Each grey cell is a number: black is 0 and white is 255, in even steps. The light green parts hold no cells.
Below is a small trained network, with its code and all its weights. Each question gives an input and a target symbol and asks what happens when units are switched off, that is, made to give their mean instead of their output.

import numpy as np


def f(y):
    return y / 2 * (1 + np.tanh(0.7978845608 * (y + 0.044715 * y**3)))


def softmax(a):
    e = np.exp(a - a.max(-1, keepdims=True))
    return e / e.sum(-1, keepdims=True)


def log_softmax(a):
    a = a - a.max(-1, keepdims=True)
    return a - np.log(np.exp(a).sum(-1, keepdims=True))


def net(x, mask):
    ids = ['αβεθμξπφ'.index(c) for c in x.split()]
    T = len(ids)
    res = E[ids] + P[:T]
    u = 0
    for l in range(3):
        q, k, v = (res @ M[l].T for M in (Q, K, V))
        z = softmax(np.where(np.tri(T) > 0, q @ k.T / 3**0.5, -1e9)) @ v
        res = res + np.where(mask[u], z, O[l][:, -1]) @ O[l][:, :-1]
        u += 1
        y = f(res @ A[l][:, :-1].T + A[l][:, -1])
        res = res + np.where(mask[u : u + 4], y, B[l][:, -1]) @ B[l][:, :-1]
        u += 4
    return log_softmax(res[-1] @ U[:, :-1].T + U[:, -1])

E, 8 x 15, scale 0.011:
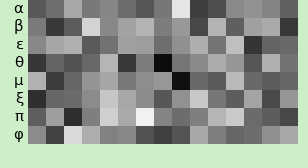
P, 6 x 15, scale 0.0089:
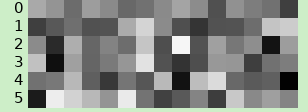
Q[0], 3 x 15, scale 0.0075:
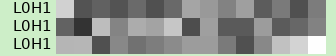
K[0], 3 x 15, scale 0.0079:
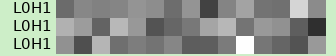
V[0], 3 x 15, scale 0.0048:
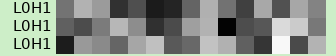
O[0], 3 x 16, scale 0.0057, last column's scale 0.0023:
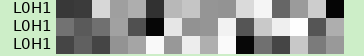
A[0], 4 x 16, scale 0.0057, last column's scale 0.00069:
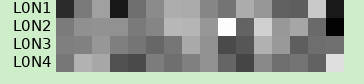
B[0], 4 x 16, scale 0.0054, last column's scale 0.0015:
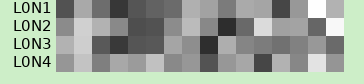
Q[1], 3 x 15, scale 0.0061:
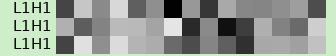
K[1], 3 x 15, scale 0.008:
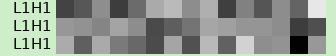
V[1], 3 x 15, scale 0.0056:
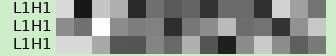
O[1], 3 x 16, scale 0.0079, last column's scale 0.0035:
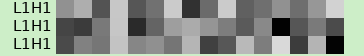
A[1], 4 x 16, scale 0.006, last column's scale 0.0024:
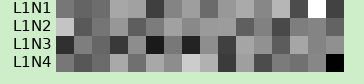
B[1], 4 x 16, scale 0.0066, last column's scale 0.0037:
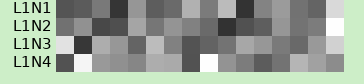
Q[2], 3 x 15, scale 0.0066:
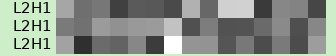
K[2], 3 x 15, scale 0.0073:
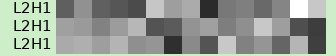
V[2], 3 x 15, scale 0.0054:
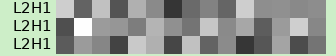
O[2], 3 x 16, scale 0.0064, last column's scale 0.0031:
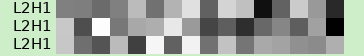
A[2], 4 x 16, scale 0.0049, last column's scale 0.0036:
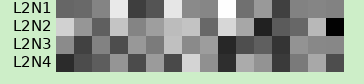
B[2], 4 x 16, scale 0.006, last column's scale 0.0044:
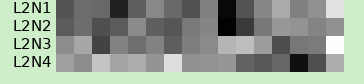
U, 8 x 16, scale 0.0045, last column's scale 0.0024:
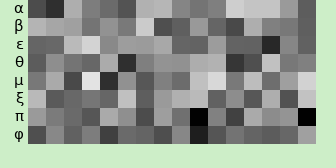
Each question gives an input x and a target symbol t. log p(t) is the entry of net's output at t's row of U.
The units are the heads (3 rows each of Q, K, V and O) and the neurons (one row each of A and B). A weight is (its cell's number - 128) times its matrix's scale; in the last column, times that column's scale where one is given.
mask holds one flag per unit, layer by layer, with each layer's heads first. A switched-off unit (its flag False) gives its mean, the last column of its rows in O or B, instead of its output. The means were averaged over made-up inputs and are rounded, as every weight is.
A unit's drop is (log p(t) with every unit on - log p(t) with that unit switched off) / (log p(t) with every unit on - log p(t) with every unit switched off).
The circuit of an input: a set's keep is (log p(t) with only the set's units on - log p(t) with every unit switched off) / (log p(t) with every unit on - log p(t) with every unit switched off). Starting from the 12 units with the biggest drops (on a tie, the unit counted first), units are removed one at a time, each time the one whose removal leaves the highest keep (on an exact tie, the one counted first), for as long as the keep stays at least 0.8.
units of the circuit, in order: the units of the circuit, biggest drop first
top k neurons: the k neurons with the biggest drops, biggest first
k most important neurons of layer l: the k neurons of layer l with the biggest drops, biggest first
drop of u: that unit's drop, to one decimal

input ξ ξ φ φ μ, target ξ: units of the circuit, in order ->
[L0H1, L1H1]
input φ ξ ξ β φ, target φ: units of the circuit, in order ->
[L2H1, L1H1]
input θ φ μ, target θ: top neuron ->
[L1N3]
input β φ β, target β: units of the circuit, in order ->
[L1H1, L0H1, L2H1]
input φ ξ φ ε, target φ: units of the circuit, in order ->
[L1H1, L2H1]
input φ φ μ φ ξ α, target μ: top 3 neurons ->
[L1N2, L0N4, L2N1]
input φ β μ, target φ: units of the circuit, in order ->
[L1H1, L2H1]
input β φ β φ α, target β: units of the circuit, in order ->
[L0H1, L1H1, L2H1]
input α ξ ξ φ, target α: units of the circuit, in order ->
[L0H1, L0N2]
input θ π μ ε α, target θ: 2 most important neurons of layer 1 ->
[L1N3, L1N2]
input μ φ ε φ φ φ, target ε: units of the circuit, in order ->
[L1H1, L2N4, L0H1]
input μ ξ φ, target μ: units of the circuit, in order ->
[L1H1, L2H1, L0H1]
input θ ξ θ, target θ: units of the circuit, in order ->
[L2H1, L0H1, L1H1, L1N3]
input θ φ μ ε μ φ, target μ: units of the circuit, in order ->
[L2H1, L1H1]
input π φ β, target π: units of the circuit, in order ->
[L1H1]
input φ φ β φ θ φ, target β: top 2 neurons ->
[L1N4, L2N1]
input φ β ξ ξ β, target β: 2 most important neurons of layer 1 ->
[L1N4, L1N1]
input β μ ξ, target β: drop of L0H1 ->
0.3
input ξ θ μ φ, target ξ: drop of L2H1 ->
0.2
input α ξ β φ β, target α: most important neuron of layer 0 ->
[L0N2]
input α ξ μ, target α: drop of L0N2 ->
0.2
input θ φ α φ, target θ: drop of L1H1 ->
0.1
